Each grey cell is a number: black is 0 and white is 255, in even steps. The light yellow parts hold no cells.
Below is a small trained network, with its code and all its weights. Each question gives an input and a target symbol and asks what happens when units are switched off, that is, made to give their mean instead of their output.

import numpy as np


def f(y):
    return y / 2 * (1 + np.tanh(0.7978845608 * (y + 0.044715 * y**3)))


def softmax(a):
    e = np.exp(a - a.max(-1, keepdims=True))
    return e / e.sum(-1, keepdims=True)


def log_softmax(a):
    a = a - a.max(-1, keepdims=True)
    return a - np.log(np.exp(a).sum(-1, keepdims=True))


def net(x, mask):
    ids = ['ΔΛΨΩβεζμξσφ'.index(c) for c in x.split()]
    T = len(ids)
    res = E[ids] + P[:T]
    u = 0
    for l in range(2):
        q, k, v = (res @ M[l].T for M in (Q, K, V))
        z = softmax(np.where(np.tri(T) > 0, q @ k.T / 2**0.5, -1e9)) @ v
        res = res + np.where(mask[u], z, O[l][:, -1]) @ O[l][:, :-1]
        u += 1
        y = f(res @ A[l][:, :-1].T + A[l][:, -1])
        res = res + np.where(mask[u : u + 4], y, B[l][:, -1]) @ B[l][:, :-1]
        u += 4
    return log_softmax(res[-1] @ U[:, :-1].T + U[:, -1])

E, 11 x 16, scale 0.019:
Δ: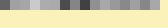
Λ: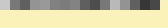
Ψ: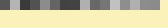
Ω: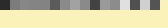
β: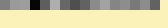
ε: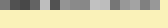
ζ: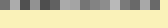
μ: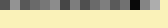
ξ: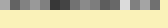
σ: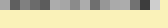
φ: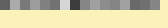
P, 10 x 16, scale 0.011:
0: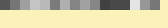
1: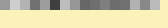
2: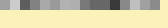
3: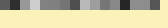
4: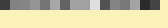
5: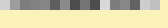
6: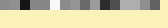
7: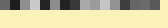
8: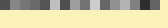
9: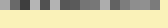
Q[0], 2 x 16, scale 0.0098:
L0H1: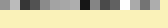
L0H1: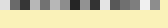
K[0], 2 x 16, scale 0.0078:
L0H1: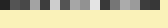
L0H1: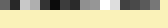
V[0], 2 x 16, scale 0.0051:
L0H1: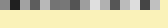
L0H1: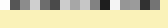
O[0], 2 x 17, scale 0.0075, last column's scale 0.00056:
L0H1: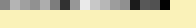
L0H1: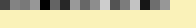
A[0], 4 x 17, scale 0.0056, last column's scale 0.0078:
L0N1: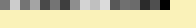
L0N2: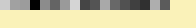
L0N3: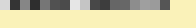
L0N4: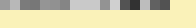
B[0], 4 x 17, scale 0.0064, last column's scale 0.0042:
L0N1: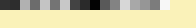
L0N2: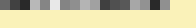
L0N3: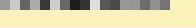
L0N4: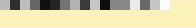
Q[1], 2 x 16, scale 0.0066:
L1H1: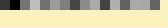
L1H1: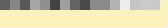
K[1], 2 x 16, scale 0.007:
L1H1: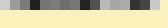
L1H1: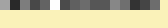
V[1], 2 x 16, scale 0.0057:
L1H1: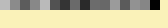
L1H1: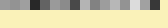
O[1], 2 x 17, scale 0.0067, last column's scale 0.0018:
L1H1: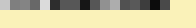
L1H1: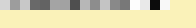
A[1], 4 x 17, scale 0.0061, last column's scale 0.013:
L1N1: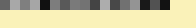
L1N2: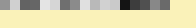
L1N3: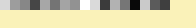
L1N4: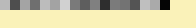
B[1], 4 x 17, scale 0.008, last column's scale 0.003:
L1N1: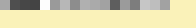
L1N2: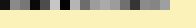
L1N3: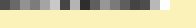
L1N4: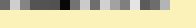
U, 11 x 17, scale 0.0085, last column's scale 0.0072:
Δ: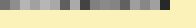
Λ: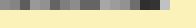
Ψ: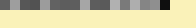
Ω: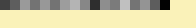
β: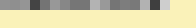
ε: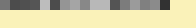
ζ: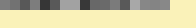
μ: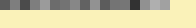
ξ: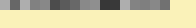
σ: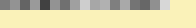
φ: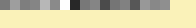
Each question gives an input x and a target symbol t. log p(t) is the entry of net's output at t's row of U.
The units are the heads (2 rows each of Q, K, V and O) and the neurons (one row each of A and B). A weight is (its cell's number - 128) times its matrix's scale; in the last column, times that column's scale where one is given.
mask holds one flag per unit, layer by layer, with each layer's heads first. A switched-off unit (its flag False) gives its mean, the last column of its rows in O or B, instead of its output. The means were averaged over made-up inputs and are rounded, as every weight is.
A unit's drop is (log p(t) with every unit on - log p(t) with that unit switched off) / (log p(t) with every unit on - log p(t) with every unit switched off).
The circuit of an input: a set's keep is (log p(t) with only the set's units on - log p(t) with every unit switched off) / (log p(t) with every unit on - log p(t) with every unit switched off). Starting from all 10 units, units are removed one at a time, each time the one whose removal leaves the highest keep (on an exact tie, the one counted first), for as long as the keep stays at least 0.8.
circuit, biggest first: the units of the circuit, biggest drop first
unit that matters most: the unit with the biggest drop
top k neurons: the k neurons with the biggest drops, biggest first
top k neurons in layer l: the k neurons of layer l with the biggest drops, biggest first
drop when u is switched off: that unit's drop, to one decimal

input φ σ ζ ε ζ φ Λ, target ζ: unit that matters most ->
L0H1
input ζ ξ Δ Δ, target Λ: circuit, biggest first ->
L0H1, L1H1, L0N4
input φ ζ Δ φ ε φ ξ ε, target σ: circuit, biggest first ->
L0N1, L1H1
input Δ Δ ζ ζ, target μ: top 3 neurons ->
L0N1, L1N3, L1N4
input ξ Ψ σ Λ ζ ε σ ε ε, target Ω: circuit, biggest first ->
L0N1, L0H1
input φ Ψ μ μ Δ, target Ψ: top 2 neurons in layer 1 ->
L1N4, L1N3
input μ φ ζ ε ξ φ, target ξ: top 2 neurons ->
L0N4, L1N3
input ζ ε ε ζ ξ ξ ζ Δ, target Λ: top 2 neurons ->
L0N1, L0N4
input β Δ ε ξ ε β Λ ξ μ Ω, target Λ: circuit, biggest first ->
L1H1, L0H1
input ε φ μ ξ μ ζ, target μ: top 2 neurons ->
L0N1, L1N4
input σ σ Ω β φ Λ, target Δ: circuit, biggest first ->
L0H1, L1N3, L1H1
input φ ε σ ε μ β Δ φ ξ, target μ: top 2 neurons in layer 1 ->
L1N3, L1N4
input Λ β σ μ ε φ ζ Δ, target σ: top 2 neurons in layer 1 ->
L1N3, L1N2
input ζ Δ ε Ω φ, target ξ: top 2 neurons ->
L0N4, L0N1
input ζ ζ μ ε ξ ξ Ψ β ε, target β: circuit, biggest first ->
L1H1
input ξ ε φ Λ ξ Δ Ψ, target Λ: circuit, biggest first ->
L1H1, L0H1
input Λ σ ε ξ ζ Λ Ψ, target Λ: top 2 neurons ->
L0N4, L0N2
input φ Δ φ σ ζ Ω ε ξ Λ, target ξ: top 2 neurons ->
L0N4, L0N1
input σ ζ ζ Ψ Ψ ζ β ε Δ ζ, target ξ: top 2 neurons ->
L0N4, L0N1
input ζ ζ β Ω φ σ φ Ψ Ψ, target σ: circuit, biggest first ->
L1H1
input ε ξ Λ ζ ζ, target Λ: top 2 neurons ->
L0N1, L0N4
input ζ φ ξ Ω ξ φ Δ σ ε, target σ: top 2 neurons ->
L0N1, L1N1
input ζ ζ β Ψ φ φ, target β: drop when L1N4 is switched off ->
-0.1
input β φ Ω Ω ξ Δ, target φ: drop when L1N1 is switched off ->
0.0
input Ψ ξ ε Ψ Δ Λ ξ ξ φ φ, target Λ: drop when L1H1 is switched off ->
0.6
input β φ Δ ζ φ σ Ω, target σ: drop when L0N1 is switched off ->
0.1
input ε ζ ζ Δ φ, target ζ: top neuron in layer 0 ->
L0N1
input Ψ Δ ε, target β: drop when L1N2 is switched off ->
0.2
